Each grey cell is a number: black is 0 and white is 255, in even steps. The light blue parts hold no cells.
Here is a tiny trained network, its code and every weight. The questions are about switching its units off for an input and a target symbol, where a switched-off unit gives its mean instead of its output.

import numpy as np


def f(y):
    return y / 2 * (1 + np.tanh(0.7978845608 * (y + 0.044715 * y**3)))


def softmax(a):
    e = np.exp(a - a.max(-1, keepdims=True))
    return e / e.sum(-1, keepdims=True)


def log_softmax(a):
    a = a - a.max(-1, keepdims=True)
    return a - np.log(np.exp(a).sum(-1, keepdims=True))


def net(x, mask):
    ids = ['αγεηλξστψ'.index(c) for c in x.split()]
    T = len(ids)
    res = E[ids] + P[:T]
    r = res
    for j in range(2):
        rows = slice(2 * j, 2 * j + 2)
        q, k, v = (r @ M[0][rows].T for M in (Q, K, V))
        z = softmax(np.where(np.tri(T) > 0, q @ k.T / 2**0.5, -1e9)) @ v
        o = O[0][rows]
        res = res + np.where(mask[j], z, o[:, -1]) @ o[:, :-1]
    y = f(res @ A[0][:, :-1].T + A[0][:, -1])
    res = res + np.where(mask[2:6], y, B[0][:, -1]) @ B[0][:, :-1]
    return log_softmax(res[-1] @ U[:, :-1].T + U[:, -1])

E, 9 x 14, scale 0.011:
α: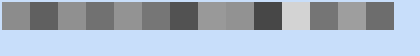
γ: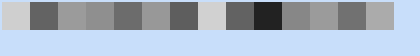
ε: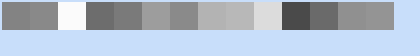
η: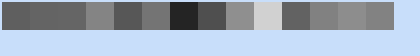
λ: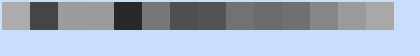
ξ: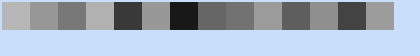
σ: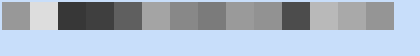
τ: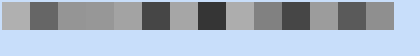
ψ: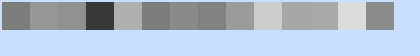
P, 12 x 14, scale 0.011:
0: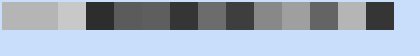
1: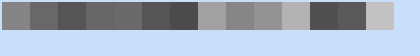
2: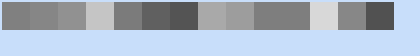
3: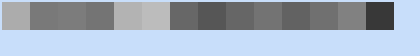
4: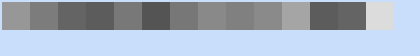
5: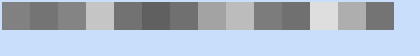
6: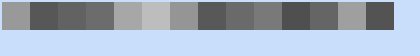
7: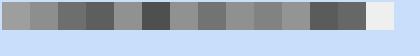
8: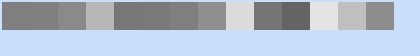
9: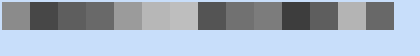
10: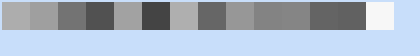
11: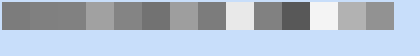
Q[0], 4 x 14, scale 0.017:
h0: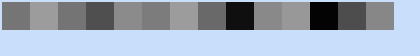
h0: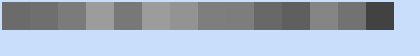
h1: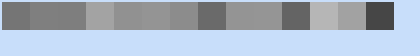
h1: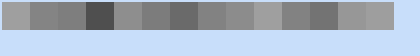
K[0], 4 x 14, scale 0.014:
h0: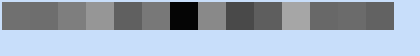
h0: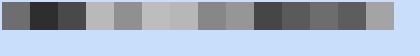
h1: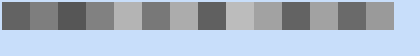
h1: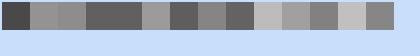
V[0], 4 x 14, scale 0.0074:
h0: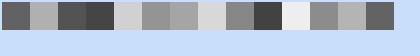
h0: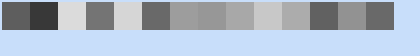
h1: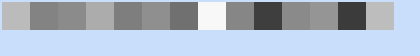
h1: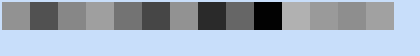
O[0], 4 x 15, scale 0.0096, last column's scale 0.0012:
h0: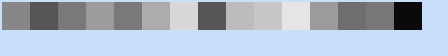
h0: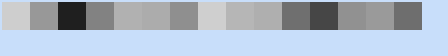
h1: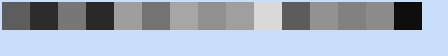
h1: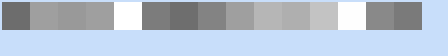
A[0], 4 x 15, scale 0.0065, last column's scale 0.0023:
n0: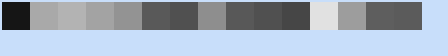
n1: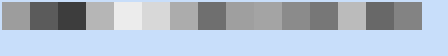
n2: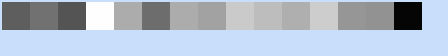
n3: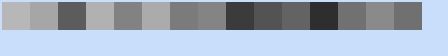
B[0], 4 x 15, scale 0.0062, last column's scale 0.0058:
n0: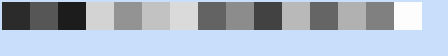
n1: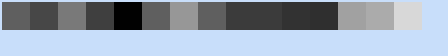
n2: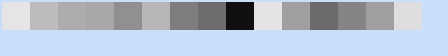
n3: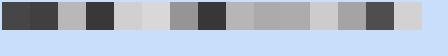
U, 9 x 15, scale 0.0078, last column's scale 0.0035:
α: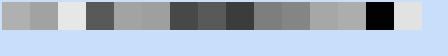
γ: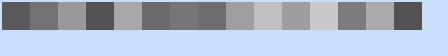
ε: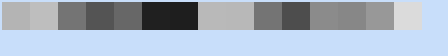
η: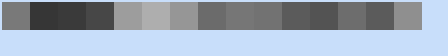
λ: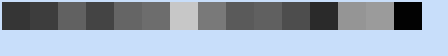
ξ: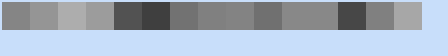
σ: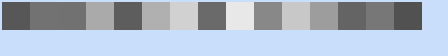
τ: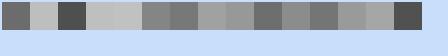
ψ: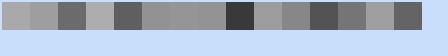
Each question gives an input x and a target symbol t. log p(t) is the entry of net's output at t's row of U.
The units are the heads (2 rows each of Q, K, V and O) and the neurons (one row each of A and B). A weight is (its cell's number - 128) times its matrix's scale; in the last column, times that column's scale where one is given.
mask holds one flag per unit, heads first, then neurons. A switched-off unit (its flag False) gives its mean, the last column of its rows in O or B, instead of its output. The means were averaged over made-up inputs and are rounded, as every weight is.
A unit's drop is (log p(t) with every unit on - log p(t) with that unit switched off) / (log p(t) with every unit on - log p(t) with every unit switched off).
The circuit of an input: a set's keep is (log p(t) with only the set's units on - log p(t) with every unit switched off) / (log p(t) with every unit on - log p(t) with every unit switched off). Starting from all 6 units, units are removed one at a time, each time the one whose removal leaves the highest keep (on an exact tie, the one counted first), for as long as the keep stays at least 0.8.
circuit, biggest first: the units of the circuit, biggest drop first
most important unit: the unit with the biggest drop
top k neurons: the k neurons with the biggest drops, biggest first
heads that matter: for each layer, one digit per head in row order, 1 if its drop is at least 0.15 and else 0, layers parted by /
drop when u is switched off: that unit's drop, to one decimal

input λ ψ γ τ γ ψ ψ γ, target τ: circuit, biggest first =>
h1, n0, h0
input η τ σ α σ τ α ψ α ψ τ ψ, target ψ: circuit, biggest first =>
h0, n2, n1
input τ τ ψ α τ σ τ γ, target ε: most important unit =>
n0
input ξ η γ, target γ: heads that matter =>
01
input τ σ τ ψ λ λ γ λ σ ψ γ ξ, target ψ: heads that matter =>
10
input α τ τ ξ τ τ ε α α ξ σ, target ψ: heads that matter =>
11
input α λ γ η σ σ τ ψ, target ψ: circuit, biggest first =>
h0, n2, n1, h1
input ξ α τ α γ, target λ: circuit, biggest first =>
h0, n0
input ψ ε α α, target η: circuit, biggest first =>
h0, n1
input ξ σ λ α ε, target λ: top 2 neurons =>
n0, n2
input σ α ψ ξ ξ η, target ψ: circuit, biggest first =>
h0, n2
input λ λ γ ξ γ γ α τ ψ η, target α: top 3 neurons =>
n1, n0, n3
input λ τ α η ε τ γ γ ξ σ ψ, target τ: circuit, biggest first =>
h1, h0, n0
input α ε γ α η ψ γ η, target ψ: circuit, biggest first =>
h0, n2, h1, n1
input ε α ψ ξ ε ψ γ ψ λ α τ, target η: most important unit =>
n3
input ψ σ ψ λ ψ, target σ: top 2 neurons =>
n3, n2
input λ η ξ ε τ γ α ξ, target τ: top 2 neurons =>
n0, n1
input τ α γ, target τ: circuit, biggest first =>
n0, h0, n1
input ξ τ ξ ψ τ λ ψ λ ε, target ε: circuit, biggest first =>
h0, n0
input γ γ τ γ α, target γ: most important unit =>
h1
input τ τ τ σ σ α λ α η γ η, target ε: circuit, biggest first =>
h0, n0
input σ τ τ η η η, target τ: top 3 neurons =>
n0, n1, n3
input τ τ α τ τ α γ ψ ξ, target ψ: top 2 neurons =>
n2, n1
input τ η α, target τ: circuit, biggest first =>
n0, h0, h1
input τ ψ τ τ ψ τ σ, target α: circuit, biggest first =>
n3, h1, n0
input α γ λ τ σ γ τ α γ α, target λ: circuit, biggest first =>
n1, h1
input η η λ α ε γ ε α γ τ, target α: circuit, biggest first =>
h1
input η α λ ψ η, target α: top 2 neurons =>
n3, n1
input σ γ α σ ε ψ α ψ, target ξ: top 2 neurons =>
n3, n0
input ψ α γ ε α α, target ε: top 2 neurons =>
n0, n3
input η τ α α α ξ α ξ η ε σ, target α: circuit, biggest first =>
n3, h1, h0
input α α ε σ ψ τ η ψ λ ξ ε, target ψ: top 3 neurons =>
n2, n1, n3
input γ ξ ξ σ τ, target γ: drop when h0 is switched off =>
0.2
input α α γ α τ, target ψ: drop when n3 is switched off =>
0.1
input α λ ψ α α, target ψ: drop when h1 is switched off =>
0.3
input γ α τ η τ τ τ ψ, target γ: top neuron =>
n0
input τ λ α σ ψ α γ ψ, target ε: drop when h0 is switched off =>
0.3
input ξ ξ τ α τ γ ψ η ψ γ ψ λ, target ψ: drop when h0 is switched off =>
0.8
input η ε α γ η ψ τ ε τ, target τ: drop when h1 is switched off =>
0.3
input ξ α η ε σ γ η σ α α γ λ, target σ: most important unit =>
h0
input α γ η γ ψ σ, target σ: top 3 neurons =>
n0, n1, n2
